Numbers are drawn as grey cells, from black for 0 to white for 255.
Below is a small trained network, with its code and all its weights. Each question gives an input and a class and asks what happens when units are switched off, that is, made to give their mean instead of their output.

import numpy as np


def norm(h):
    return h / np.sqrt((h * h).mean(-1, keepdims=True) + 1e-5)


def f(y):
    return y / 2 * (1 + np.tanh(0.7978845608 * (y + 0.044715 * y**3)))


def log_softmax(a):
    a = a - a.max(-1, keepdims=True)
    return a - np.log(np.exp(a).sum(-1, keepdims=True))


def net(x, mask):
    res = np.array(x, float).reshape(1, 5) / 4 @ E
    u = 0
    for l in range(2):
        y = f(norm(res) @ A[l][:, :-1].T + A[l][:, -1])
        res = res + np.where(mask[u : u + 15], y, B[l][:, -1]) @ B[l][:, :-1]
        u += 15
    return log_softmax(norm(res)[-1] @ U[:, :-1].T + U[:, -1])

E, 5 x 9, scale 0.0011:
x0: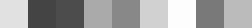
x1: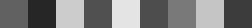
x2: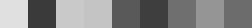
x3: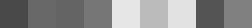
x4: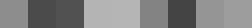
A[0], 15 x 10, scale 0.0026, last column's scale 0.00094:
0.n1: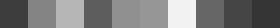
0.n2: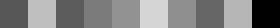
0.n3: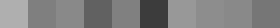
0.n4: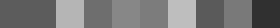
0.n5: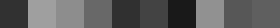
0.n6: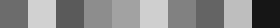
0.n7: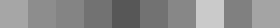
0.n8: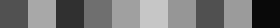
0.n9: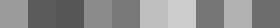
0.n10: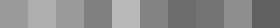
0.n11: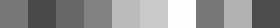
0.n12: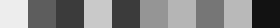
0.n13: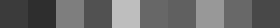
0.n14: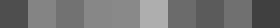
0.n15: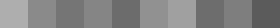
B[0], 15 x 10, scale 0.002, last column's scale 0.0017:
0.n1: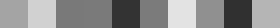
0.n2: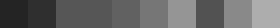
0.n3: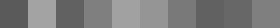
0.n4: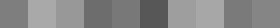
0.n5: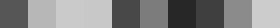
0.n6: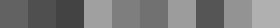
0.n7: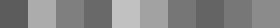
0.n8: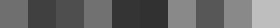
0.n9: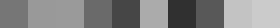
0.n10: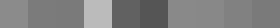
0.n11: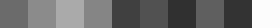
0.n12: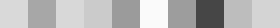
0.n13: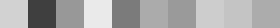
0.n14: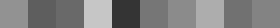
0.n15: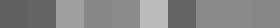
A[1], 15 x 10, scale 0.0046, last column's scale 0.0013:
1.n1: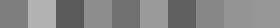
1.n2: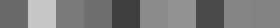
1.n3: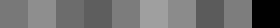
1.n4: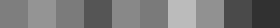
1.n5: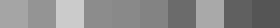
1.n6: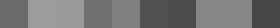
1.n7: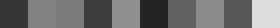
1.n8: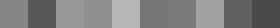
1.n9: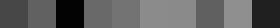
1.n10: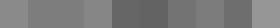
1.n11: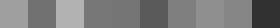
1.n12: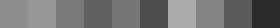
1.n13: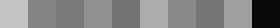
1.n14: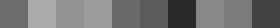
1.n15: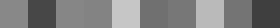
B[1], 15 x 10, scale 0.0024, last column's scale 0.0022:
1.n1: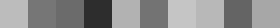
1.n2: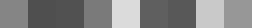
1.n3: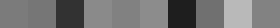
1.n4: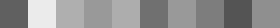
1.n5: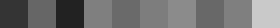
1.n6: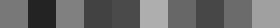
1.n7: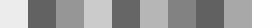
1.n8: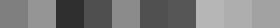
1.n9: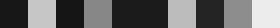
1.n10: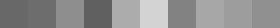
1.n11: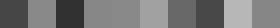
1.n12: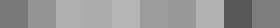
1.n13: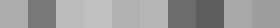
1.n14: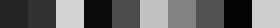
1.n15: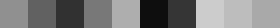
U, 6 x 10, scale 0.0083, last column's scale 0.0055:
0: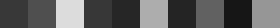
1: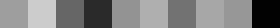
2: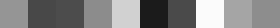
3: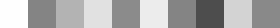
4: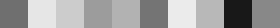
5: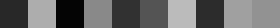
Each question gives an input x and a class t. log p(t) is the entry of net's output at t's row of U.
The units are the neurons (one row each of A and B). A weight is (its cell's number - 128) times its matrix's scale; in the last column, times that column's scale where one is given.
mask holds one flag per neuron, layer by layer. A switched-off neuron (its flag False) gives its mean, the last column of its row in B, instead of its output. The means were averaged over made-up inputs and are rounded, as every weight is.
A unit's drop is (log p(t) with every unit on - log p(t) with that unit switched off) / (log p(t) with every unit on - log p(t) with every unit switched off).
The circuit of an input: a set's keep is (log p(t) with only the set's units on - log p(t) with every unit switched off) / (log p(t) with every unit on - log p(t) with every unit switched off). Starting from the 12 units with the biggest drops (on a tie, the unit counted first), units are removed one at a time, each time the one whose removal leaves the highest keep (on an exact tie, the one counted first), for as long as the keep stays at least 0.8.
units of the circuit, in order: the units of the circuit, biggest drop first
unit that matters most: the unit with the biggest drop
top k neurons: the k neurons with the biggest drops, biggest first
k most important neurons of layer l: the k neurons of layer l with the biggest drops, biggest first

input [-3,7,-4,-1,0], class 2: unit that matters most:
0.n13
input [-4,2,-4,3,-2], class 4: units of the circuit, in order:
0.n1, 1.n4, 0.n9
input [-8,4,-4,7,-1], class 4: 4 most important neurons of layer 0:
0.n1, 0.n9, 0.n11, 0.n13
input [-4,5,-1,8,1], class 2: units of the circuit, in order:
0.n13, 1.n15
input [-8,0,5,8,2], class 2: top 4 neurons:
0.n13, 0.n11, 0.n9, 1.n15
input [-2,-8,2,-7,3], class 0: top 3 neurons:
1.n14, 1.n7, 0.n13
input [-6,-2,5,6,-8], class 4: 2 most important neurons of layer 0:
0.n1, 0.n11
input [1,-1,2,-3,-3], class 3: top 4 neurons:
0.n12, 0.n11, 1.n13, 1.n9
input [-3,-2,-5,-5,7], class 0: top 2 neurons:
1.n14, 0.n5
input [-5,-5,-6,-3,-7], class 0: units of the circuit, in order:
0.n5, 1.n14
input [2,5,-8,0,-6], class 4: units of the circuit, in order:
0.n1, 1.n4
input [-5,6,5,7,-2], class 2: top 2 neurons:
1.n15, 0.n13
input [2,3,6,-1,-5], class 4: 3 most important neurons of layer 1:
1.n2, 1.n4, 1.n9
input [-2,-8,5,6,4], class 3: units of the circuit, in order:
0.n12
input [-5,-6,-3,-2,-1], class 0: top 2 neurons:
0.n5, 1.n14
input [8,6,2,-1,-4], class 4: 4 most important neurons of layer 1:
1.n7, 1.n4, 1.n6, 1.n3
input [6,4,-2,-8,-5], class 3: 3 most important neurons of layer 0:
0.n12, 0.n11, 0.n1
